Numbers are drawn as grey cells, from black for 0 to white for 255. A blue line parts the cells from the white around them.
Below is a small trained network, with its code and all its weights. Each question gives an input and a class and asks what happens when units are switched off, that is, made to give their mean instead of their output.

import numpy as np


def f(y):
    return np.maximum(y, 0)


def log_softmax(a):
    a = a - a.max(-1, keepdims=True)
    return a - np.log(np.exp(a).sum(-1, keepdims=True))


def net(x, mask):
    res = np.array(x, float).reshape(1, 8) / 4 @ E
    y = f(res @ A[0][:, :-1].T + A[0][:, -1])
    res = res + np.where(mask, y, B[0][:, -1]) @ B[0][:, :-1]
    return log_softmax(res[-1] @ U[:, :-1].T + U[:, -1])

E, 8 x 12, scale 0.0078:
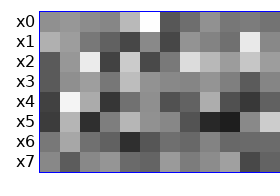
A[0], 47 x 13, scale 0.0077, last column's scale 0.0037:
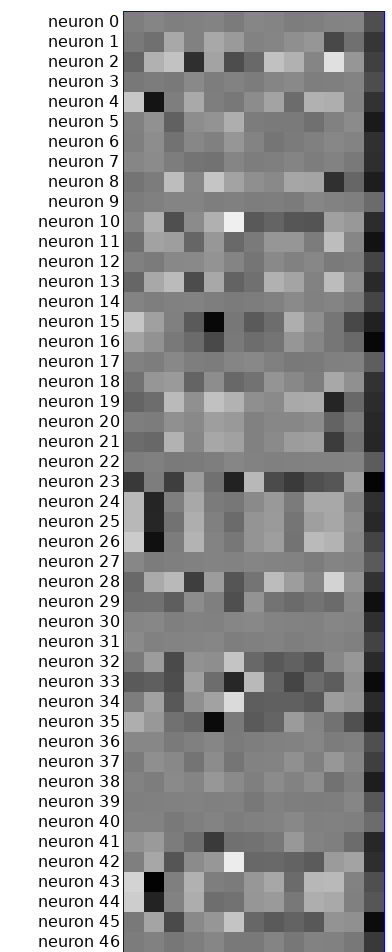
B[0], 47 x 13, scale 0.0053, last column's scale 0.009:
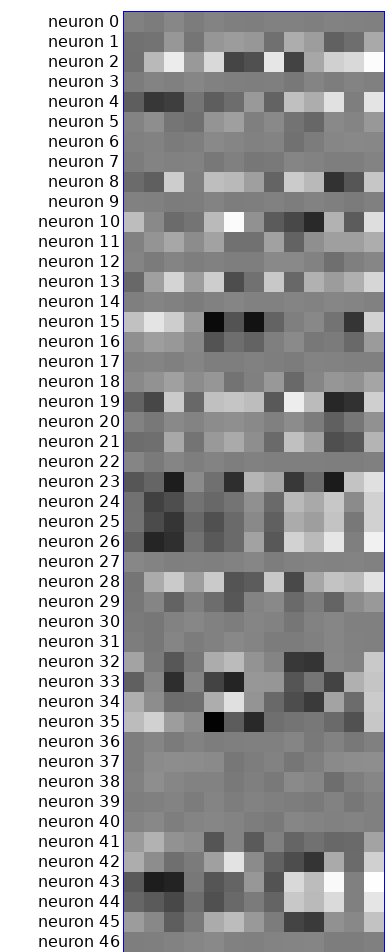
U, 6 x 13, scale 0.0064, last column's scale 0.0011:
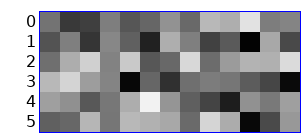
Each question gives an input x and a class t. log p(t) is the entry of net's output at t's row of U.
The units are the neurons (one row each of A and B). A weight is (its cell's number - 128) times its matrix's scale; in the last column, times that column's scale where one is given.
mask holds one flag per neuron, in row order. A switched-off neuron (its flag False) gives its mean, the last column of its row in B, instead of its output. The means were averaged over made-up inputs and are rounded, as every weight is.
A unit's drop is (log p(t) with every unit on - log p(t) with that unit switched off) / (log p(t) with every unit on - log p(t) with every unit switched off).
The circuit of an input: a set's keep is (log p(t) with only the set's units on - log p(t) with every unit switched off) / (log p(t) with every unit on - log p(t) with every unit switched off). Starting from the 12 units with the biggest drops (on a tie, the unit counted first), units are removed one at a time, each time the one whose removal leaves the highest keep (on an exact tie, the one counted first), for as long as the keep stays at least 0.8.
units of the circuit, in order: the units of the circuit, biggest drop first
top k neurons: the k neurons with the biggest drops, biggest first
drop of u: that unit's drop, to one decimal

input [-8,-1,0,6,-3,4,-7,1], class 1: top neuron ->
[neuron 23]
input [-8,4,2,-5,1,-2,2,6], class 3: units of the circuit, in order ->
[neuron 15; neuron 35]
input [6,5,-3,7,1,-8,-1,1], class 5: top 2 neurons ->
[neuron 19; neuron 8]
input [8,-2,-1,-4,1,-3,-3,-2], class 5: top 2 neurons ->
[neuron 19; neuron 8]
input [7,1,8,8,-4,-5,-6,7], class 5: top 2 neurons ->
[neuron 19; neuron 8]
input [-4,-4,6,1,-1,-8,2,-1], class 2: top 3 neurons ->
[neuron 2; neuron 28; neuron 13]
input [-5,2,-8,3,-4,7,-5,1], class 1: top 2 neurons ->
[neuron 23; neuron 33]
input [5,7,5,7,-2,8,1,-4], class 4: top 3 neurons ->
[neuron 10; neuron 42; neuron 34]
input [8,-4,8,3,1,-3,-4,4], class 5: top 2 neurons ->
[neuron 19; neuron 8]
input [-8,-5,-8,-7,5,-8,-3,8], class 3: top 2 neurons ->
[neuron 15; neuron 35]
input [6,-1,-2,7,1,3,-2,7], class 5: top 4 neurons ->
[neuron 19; neuron 8; neuron 21; neuron 1]
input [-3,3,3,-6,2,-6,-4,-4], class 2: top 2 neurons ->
[neuron 2; neuron 28]
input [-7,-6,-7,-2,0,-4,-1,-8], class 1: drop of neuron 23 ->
0.2
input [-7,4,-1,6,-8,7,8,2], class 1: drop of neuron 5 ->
0.0
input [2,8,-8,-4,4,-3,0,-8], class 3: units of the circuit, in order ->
[neuron 15]
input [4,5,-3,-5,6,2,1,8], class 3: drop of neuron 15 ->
0.1
